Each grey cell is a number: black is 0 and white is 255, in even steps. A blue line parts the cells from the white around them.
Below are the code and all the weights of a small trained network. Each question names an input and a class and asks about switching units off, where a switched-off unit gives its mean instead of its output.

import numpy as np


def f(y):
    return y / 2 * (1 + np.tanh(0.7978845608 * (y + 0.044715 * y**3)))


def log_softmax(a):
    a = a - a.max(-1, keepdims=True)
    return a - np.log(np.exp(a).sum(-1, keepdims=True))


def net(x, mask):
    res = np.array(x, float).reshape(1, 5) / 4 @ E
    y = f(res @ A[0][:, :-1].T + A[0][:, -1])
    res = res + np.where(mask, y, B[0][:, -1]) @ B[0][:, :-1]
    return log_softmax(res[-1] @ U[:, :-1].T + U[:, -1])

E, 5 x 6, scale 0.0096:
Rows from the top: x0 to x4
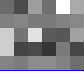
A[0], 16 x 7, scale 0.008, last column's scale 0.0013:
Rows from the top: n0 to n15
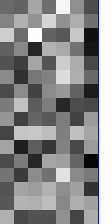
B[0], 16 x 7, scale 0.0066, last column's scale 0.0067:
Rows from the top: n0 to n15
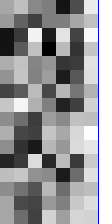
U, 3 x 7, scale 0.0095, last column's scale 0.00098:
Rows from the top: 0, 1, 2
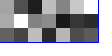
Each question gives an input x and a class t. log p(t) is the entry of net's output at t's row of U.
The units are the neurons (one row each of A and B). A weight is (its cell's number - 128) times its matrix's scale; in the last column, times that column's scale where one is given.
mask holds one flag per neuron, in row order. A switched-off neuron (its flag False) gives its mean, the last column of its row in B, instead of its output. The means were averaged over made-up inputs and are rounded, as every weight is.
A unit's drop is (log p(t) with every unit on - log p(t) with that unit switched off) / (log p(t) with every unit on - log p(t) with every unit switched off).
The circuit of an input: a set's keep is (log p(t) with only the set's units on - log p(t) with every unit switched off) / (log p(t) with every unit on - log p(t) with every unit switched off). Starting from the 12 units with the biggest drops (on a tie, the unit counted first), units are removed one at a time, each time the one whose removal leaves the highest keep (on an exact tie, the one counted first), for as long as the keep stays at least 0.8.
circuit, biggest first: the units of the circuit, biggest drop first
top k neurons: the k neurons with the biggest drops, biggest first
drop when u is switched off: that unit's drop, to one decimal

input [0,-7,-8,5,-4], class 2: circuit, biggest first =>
[n11]
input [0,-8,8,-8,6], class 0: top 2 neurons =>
[n9; n14]
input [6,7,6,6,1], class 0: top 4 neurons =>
[n10; n15; n7; n8]
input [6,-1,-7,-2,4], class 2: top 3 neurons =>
[n11; n3; n6]
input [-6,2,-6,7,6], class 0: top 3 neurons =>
[n10; n15; n8]
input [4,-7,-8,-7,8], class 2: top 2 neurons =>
[n3; n11]
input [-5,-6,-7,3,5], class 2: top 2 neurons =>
[n11; n3]
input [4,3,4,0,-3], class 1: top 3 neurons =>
[n11; n3; n4]
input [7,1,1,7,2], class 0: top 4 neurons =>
[n10; n15; n8; n7]
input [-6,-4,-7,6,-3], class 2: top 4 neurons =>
[n11; n3; n6; n9]
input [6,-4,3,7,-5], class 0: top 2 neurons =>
[n10; n15]
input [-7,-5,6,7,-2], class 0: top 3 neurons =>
[n10; n15; n8]
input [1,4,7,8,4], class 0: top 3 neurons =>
[n10; n15; n8]
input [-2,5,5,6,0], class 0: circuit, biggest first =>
[n10]
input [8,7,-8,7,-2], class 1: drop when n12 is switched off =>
0.6
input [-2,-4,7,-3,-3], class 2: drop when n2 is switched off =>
0.3
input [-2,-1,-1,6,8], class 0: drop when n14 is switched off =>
0.0
